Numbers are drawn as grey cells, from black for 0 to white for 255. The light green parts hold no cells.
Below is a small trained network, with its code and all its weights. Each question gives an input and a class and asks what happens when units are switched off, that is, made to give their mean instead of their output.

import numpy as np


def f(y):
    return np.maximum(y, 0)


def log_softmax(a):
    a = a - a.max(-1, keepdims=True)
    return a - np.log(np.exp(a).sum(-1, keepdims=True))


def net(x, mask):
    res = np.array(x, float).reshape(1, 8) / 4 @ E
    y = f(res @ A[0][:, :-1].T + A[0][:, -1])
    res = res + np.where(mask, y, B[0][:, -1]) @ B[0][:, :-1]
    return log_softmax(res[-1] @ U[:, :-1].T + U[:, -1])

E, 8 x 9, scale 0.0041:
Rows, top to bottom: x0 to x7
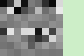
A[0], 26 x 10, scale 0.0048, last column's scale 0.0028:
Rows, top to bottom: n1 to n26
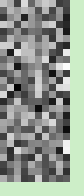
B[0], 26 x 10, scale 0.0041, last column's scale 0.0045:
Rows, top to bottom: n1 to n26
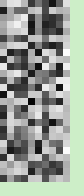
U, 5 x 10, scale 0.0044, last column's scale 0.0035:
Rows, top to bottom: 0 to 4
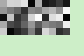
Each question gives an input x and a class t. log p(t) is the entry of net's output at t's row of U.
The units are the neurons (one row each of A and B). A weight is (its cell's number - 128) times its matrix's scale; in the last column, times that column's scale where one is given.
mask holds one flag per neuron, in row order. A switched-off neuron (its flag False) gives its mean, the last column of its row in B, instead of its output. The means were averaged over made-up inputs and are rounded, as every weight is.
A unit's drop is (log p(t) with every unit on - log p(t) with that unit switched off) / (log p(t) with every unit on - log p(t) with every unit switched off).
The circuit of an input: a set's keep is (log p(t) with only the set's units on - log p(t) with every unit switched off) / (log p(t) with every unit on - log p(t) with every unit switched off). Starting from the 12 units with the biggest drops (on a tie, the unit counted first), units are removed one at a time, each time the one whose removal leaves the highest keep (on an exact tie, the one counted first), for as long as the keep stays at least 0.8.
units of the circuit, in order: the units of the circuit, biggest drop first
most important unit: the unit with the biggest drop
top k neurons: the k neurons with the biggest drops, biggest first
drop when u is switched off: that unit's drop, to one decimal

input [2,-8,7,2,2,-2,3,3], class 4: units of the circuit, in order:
[n8 n22]
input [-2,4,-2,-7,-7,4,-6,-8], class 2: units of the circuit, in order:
[n14 n23]
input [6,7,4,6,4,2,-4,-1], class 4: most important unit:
n13
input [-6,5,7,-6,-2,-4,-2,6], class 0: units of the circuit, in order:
[n7 n1]
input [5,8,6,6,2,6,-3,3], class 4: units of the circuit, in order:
[n10 n13]
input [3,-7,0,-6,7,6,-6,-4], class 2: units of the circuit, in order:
[n16 n20]
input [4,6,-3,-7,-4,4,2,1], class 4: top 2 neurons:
[n10 n13]
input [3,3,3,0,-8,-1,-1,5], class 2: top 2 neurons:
[n14 n23]
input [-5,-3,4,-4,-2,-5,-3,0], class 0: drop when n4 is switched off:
0.4
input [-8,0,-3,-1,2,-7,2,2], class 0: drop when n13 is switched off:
0.0
